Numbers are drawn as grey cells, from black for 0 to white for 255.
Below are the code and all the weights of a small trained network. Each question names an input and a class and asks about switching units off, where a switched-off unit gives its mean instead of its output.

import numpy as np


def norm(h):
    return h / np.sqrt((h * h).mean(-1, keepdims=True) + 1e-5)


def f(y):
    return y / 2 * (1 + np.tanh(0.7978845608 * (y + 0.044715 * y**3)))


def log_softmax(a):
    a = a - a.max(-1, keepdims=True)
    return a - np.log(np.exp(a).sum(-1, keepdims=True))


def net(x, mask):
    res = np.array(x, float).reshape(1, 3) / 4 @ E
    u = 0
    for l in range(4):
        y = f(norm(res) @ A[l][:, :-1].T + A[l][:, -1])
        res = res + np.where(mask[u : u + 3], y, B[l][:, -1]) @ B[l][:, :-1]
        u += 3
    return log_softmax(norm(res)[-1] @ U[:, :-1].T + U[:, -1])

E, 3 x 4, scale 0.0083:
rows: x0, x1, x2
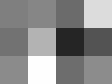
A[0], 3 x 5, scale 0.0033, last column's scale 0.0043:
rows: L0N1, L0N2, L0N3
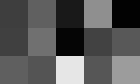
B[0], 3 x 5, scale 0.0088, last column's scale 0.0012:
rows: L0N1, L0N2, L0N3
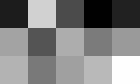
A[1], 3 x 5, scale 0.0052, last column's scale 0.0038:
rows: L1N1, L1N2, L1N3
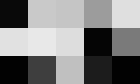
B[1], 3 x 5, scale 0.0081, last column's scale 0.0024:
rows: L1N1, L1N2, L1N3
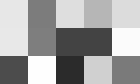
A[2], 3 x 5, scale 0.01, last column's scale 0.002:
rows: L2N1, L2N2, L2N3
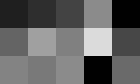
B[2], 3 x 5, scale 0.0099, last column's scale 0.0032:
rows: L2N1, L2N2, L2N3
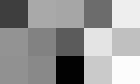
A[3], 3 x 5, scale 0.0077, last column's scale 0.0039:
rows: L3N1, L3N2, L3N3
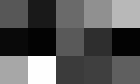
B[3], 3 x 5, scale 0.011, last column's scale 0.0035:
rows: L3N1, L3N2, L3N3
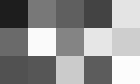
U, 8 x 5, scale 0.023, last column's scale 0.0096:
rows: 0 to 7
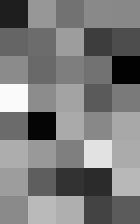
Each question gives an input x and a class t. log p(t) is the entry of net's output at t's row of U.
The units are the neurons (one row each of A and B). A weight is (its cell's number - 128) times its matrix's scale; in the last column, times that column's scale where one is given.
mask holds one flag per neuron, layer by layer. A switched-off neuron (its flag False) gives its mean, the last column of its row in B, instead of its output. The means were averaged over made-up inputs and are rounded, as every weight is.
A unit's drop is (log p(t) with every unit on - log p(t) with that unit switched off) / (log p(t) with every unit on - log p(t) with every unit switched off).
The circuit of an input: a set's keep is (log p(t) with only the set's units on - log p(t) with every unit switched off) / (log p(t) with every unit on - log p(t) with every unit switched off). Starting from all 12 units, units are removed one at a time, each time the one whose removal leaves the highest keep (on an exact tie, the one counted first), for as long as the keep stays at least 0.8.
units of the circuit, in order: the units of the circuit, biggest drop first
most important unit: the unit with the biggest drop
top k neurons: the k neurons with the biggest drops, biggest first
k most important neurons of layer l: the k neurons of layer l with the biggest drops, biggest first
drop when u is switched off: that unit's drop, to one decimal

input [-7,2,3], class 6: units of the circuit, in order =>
L2N3; L3N2
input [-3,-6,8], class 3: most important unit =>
L1N2
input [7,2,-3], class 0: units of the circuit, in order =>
L3N1; L1N1
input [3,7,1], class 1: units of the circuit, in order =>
L3N3; L2N3; L3N2
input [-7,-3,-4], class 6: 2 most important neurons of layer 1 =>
L1N1; L1N3
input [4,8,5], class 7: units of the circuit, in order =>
L2N3; L3N3; L3N1
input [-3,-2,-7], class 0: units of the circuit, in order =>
L1N1; L3N2; L3N1
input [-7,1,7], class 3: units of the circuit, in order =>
L3N1; L1N2
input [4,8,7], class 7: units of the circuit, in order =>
L3N3; L2N3; L3N1
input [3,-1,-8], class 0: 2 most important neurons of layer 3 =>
L3N2; L3N1
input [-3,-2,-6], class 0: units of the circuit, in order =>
L1N1; L3N2; L3N1
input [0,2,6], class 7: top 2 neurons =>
L3N3; L2N3
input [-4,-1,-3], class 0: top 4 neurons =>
L1N1; L1N2; L3N1; L2N2
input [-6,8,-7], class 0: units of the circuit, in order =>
L3N2
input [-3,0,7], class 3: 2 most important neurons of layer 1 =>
L1N2; L1N1
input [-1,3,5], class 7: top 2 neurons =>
L3N3; L2N2
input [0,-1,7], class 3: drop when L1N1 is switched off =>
0.2
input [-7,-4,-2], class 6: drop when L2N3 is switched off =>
0.2
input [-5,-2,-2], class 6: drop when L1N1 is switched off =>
0.1
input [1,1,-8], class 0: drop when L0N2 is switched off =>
0.0
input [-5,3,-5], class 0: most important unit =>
L1N1
